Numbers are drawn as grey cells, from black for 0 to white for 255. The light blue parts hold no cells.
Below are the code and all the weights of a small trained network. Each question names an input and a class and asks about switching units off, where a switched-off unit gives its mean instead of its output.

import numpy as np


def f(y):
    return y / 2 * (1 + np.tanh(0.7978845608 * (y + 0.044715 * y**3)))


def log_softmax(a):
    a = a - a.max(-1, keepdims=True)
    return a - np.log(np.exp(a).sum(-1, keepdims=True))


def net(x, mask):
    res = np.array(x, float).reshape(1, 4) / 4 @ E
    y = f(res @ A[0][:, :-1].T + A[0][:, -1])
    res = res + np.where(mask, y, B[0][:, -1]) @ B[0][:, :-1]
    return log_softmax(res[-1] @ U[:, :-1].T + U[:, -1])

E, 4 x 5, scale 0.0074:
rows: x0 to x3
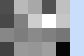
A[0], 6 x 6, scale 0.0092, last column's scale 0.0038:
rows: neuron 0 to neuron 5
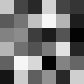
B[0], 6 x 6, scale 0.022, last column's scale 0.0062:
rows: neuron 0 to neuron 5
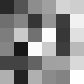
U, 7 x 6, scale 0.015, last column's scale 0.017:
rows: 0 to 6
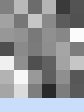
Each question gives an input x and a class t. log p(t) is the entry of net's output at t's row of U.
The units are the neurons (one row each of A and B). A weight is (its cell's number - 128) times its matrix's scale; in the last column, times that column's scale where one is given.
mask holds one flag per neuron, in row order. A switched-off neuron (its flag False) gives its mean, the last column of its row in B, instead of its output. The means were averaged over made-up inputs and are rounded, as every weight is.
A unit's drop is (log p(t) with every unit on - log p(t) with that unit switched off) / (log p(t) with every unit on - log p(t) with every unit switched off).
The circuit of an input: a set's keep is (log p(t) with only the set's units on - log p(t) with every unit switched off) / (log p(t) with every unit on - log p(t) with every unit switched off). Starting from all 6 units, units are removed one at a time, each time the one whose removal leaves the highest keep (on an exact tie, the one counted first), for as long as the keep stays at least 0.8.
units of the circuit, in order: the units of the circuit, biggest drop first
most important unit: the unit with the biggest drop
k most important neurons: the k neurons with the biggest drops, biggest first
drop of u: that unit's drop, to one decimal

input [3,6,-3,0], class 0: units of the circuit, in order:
[neuron 1]
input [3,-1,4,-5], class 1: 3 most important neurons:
[neuron 3; neuron 0; neuron 1]
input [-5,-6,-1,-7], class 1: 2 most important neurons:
[neuron 3; neuron 1]
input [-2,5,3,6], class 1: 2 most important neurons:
[neuron 5; neuron 2]
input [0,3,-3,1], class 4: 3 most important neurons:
[neuron 2; neuron 3; neuron 0]
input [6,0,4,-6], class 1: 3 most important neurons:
[neuron 3; neuron 0; neuron 1]
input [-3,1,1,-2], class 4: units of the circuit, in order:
[neuron 2; neuron 4; neuron 3]
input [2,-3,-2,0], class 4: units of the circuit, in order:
[neuron 0; neuron 3]
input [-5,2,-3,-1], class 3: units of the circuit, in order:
[neuron 0; neuron 2]
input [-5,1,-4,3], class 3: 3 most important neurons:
[neuron 0; neuron 3; neuron 2]
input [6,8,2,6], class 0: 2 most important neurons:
[neuron 1; neuron 0]
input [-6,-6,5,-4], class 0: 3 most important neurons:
[neuron 2; neuron 5; neuron 4]
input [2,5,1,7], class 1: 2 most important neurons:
[neuron 5; neuron 2]
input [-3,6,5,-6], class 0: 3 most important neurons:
[neuron 1; neuron 5; neuron 0]
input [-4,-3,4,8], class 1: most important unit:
neuron 5
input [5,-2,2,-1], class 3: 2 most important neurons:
[neuron 4; neuron 5]
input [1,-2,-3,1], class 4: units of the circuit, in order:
[neuron 3; neuron 0; neuron 2]
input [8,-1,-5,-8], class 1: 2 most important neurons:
[neuron 3; neuron 0]
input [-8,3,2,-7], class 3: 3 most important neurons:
[neuron 0; neuron 5; neuron 2]
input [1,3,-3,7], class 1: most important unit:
neuron 5
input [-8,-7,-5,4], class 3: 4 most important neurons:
[neuron 0; neuron 1; neuron 3; neuron 5]
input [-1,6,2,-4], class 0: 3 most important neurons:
[neuron 1; neuron 5; neuron 0]
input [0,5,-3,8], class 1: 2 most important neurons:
[neuron 5; neuron 2]
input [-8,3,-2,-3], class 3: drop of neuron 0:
0.7
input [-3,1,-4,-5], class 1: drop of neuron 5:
-0.2
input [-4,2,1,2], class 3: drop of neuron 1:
0.1
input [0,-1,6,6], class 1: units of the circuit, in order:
[neuron 5]
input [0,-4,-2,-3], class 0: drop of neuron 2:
0.4
